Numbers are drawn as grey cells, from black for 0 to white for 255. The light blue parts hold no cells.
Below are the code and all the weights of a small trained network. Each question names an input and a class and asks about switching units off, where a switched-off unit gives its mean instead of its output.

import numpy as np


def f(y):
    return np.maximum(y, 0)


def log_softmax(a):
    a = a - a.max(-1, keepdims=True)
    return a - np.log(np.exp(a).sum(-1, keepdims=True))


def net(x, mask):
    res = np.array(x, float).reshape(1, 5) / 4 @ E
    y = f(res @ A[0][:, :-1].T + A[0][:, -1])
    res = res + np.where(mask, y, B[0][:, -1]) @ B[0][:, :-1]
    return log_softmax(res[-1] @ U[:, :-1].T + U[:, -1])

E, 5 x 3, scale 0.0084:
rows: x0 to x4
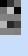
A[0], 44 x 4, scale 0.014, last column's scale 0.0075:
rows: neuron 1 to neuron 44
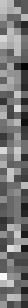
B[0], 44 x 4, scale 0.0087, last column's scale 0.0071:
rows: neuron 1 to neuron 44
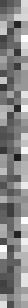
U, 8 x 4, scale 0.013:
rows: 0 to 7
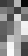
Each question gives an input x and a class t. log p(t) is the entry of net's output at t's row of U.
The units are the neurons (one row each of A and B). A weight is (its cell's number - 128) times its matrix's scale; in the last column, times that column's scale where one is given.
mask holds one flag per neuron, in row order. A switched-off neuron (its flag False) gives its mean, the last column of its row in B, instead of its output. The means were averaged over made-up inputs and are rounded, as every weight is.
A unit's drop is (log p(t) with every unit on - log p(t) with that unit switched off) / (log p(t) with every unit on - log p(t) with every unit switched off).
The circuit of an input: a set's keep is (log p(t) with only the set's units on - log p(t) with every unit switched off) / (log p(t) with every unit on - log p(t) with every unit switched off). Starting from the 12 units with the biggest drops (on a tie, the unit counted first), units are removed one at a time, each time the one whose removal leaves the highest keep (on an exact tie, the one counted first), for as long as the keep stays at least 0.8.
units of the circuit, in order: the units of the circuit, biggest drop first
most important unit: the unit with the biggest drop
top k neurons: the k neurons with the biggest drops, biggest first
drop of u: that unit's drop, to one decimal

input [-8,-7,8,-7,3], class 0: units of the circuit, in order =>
(neuron 6; neuron 22)
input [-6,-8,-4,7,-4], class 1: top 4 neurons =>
(neuron 16; neuron 34; neuron 23; neuron 8)
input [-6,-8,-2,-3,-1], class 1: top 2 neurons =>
(neuron 16; neuron 34)
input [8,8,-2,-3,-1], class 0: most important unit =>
neuron 27
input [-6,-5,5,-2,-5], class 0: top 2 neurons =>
(neuron 6; neuron 22)
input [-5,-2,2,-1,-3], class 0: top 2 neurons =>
(neuron 6; neuron 22)
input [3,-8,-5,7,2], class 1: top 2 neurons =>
(neuron 16; neuron 8)
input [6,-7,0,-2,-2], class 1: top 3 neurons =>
(neuron 16; neuron 8; neuron 34)
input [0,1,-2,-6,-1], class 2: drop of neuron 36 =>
0.1
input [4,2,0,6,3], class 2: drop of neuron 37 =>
0.2
